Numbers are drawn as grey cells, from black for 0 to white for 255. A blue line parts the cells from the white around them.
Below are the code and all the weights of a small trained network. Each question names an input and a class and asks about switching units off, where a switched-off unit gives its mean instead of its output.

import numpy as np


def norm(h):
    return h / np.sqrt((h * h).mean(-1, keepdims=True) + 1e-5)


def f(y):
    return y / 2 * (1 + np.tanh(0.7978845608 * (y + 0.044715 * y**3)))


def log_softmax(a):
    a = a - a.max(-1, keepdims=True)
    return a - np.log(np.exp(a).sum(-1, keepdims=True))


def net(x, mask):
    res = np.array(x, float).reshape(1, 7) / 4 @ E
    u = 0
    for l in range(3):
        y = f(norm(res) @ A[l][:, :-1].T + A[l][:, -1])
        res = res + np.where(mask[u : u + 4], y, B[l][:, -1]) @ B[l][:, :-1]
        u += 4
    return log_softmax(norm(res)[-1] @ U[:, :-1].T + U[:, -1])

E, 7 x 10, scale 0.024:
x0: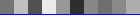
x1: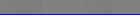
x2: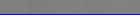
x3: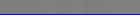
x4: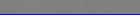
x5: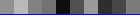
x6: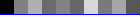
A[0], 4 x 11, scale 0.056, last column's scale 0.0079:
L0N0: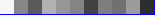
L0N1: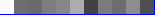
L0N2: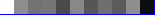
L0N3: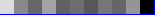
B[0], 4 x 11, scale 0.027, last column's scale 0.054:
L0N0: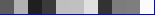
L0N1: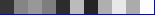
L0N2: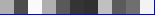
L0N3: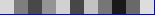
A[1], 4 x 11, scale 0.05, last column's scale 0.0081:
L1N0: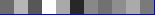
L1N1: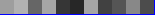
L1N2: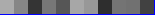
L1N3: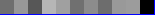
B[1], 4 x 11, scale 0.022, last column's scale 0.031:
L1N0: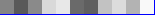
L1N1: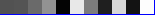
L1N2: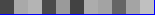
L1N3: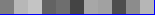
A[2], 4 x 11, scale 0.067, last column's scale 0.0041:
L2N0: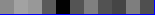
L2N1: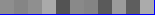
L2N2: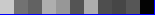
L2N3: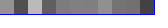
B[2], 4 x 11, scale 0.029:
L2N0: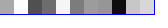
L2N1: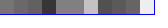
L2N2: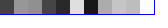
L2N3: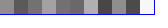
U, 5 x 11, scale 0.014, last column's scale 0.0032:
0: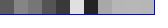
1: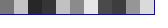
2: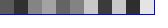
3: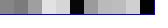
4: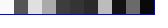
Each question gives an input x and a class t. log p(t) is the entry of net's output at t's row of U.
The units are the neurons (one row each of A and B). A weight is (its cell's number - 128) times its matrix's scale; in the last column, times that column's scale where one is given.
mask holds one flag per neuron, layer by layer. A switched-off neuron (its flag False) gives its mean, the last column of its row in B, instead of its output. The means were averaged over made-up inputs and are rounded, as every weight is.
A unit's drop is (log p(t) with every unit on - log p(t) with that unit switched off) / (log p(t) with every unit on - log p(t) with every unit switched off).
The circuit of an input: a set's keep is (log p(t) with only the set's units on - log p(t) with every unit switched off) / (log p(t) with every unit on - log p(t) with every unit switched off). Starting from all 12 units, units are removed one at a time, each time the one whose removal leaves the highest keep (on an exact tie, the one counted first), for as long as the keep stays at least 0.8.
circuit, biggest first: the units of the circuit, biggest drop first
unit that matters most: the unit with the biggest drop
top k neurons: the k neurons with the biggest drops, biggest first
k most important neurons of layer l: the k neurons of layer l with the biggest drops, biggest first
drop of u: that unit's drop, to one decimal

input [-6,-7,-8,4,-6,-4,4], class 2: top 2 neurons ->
(L0N3, L0N0)
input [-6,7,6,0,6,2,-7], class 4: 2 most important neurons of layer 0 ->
(L0N2, L0N3)
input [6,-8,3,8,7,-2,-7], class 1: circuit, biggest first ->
(L0N0)
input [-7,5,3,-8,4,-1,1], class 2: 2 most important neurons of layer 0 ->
(L0N3, L0N0)
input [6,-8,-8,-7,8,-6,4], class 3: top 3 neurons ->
(L0N1, L0N0, L0N2)
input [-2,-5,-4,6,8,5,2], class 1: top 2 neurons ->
(L0N3, L1N0)
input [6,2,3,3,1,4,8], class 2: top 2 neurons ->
(L0N0, L0N1)
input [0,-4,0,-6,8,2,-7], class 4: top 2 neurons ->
(L0N2, L0N1)
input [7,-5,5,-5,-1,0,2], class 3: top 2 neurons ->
(L1N0, L0N1)
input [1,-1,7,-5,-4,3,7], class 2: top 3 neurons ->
(L0N0, L0N2, L0N1)
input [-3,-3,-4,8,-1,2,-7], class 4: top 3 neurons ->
(L0N2, L0N1, L0N3)
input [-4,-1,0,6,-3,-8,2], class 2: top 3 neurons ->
(L0N3, L0N0, L0N1)
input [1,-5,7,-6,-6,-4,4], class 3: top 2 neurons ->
(L1N1, L0N1)
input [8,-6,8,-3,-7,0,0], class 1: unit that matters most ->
L0N2
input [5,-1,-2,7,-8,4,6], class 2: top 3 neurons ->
(L0N0, L0N1, L1N1)
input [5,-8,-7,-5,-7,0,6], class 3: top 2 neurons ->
(L1N0, L0N1)
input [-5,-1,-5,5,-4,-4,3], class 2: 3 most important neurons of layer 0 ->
(L0N3, L0N0, L0N1)
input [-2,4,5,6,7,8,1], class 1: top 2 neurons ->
(L2N0, L0N1)
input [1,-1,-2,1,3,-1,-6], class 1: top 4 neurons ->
(L0N0, L0N3, L0N1, L2N2)
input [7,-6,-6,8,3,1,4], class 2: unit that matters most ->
L1N1
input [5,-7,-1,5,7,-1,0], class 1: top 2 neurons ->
(L0N2, L1N2)
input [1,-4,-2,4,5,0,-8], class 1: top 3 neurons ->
(L0N0, L0N3, L0N1)
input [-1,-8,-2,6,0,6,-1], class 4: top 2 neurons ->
(L0N2, L0N0)
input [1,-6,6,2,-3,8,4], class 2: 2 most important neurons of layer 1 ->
(L1N1, L1N3)
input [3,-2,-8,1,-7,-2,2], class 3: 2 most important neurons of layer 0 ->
(L0N1, L0N0)
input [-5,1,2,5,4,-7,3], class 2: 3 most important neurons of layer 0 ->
(L0N3, L0N0, L0N1)
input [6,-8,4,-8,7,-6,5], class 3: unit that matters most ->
L0N1
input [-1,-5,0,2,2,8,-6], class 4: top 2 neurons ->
(L0N2, L0N1)
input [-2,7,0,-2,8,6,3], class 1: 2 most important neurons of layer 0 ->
(L0N3, L0N1)
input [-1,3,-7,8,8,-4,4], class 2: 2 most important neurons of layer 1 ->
(L1N0, L1N1)
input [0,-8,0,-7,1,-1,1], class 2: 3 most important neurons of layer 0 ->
(L0N0, L0N1, L0N2)
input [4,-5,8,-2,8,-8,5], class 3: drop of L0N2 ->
0.2
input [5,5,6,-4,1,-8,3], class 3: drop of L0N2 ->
0.1
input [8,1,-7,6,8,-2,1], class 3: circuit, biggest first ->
(L1N0)
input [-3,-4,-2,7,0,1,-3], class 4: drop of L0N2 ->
1.0
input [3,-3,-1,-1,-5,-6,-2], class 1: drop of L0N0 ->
0.1
